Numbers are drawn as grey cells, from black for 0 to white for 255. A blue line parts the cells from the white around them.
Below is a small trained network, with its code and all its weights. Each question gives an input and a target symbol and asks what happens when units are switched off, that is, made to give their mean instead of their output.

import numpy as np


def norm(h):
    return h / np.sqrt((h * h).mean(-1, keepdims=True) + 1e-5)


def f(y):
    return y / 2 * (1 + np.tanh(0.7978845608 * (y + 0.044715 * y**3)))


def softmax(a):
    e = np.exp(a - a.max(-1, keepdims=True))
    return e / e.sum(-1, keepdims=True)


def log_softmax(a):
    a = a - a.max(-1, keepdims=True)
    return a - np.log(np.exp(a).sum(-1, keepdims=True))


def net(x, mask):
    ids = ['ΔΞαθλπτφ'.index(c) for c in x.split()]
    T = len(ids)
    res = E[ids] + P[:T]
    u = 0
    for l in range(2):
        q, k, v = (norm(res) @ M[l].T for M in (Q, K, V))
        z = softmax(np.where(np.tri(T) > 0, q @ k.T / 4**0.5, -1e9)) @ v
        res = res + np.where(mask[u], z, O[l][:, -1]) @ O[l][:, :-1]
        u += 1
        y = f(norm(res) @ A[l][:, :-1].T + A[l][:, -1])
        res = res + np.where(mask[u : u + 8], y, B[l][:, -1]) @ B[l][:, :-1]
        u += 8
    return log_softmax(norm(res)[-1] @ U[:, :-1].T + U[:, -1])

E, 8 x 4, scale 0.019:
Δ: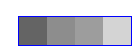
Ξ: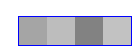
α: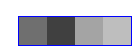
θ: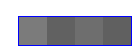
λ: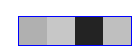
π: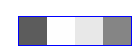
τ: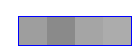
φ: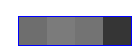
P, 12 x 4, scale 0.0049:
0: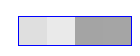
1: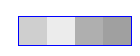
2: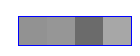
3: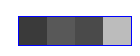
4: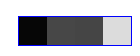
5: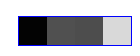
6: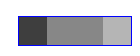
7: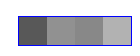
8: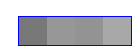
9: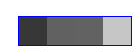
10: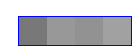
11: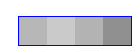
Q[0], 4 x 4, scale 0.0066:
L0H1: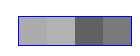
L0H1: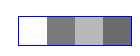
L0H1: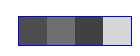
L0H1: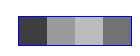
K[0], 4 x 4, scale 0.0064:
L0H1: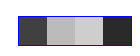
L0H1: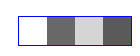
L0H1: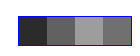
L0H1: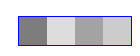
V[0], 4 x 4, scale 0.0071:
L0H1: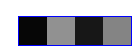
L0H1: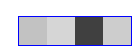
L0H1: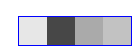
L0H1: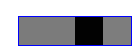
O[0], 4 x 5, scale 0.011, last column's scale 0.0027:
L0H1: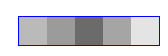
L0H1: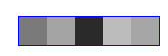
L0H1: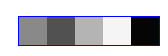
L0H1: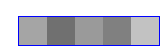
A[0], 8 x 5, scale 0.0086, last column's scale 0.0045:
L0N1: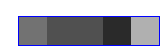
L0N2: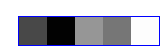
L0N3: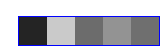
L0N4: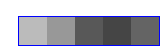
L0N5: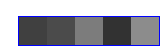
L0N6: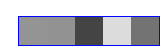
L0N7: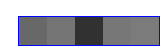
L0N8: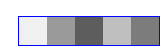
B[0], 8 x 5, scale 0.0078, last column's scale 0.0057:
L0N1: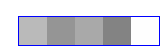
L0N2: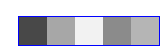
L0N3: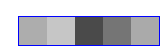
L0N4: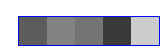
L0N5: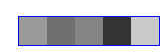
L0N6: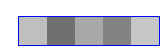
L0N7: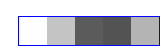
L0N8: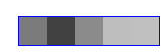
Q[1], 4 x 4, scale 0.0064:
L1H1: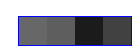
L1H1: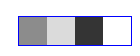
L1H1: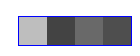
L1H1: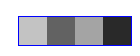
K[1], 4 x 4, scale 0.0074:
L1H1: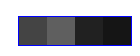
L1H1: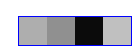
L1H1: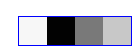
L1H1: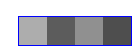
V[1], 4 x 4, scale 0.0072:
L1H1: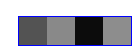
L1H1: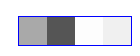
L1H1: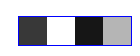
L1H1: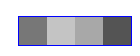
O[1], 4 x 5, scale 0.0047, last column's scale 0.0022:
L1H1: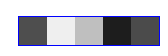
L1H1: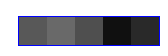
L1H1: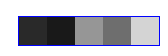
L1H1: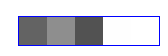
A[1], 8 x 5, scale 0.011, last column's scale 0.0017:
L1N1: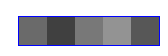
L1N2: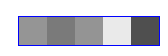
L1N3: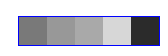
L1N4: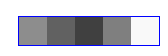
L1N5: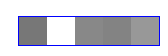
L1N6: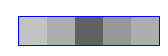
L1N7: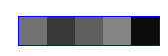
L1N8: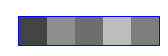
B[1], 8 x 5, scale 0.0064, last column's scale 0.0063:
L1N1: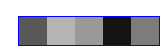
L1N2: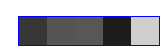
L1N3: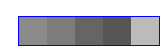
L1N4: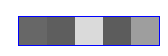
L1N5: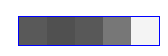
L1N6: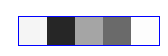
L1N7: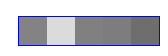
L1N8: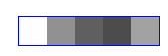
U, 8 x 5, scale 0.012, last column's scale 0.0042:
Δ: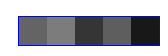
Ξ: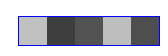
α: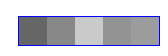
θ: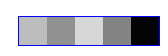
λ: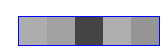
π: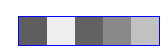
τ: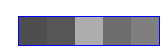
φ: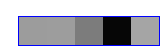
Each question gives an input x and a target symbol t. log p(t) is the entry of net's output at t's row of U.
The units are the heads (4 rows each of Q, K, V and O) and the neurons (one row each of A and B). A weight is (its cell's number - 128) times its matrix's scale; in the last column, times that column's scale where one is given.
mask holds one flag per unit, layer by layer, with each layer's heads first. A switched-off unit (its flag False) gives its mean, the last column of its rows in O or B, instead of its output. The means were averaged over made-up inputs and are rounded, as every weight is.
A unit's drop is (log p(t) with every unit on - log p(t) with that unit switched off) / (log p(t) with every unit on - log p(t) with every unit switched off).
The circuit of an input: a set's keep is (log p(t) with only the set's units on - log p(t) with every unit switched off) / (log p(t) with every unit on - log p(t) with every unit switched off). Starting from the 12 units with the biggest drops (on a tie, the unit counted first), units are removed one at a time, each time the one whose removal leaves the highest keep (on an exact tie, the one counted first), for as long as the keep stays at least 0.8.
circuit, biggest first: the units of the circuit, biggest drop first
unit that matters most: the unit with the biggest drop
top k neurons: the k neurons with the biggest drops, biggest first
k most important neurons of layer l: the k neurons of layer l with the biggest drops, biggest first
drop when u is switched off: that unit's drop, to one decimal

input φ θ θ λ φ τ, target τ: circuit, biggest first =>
L1N2; L0N7
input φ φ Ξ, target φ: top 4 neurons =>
L1N2; L0N7; L0N1; L0N8
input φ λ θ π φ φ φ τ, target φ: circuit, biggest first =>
L1N2; L0N1
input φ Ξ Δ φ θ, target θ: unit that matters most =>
L1H1
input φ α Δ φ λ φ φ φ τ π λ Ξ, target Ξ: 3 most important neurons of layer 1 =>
L1N6; L1N1; L1N4
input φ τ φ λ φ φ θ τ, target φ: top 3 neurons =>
L1N2; L1N1; L0N1
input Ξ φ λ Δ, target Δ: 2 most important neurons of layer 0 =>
L0N1; L0N7
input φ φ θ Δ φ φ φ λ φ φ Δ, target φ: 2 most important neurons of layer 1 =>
L1N2; L1N8
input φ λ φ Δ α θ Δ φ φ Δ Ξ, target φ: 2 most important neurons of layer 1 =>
L1N2; L1N3
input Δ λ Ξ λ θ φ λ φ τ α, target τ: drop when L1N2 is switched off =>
0.2
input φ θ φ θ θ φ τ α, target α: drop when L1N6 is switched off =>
0.2
